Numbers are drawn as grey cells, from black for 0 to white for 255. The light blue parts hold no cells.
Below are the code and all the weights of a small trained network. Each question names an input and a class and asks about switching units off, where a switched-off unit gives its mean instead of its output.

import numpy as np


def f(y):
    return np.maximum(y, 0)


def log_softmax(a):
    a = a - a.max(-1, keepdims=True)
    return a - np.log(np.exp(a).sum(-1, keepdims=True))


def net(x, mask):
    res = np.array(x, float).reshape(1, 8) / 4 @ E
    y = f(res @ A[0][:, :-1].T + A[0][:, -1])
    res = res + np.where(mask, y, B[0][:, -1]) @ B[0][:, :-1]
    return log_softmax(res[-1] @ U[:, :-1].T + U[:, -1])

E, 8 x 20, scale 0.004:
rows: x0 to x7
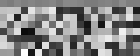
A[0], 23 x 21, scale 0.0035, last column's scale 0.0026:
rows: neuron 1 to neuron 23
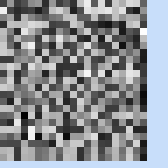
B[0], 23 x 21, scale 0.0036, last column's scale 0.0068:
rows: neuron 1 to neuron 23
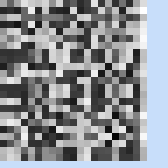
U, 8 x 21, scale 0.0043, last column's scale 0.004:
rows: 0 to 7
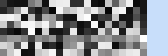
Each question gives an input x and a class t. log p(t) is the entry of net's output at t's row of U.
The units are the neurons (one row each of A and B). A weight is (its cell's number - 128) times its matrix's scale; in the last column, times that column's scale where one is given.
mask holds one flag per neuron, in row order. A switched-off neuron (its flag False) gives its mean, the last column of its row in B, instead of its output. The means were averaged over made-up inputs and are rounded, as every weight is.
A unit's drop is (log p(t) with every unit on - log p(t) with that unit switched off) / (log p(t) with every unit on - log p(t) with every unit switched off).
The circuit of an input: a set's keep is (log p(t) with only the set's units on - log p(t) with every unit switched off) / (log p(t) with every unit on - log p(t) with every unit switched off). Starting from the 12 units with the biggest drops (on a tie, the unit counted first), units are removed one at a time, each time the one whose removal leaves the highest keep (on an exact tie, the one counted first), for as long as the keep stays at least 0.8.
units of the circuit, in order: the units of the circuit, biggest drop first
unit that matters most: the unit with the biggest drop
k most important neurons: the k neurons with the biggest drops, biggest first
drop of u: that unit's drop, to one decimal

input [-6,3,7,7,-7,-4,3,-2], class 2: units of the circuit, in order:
[neuron 22; neuron 23]
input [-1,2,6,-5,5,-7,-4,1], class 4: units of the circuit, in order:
[neuron 4]
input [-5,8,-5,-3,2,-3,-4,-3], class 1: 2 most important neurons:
[neuron 10; neuron 19]
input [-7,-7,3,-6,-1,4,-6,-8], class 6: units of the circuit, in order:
[neuron 20; neuron 17]
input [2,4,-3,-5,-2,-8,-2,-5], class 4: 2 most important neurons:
[neuron 4; neuron 6]
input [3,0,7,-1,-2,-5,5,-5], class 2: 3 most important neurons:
[neuron 23; neuron 22; neuron 12]
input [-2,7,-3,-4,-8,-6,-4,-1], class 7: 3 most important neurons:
[neuron 7; neuron 5; neuron 21]
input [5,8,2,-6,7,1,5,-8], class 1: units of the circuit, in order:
[neuron 19; neuron 10]
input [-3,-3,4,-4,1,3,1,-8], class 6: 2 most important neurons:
[neuron 20; neuron 17]
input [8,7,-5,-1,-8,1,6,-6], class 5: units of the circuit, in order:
[neuron 7; neuron 20]
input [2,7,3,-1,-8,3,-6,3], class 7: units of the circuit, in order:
[neuron 5; neuron 7]
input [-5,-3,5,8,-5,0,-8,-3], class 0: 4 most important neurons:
[neuron 9; neuron 14; neuron 11; neuron 1]
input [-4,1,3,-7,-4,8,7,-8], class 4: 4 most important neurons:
[neuron 2; neuron 6; neuron 9; neuron 14]
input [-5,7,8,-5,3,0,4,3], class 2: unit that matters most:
neuron 12
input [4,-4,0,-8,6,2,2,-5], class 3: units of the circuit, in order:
[neuron 11; neuron 1]
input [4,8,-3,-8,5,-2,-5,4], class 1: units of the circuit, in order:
[neuron 10; neuron 19]
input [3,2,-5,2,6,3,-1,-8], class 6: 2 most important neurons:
[neuron 17; neuron 20]
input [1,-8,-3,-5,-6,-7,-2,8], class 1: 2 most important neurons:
[neuron 21; neuron 2]
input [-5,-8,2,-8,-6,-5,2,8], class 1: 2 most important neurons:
[neuron 21; neuron 6]
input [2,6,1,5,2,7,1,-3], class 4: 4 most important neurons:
[neuron 2; neuron 21; neuron 11; neuron 1]
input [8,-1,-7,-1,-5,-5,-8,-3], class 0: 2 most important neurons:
[neuron 9; neuron 14]
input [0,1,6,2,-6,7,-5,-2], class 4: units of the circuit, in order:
[neuron 2]
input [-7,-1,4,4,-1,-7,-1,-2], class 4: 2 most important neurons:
[neuron 4; neuron 11]
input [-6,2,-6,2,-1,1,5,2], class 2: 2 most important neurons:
[neuron 15; neuron 18]
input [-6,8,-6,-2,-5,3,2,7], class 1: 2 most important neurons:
[neuron 10; neuron 19]
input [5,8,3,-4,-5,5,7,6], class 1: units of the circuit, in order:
[neuron 10; neuron 19]
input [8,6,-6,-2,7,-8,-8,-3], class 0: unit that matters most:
neuron 14
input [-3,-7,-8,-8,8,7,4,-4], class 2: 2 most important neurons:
[neuron 18; neuron 15]
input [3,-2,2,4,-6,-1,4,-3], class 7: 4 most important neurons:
[neuron 7; neuron 5; neuron 11; neuron 1]
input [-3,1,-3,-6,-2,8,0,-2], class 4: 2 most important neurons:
[neuron 2; neuron 6]
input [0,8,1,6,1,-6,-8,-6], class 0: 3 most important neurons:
[neuron 14; neuron 9; neuron 21]
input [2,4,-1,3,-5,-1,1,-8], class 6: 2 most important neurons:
[neuron 20; neuron 17]
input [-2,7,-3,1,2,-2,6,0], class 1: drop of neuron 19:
0.5
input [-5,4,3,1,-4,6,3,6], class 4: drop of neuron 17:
0.2
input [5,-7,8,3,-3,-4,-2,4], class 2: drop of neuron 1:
0.0
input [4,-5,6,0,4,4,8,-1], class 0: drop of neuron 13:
0.1
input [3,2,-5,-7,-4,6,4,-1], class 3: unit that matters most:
neuron 11
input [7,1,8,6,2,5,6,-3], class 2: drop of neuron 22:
0.3
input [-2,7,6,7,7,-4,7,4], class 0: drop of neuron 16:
0.3
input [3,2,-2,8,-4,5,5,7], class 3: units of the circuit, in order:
[neuron 6]
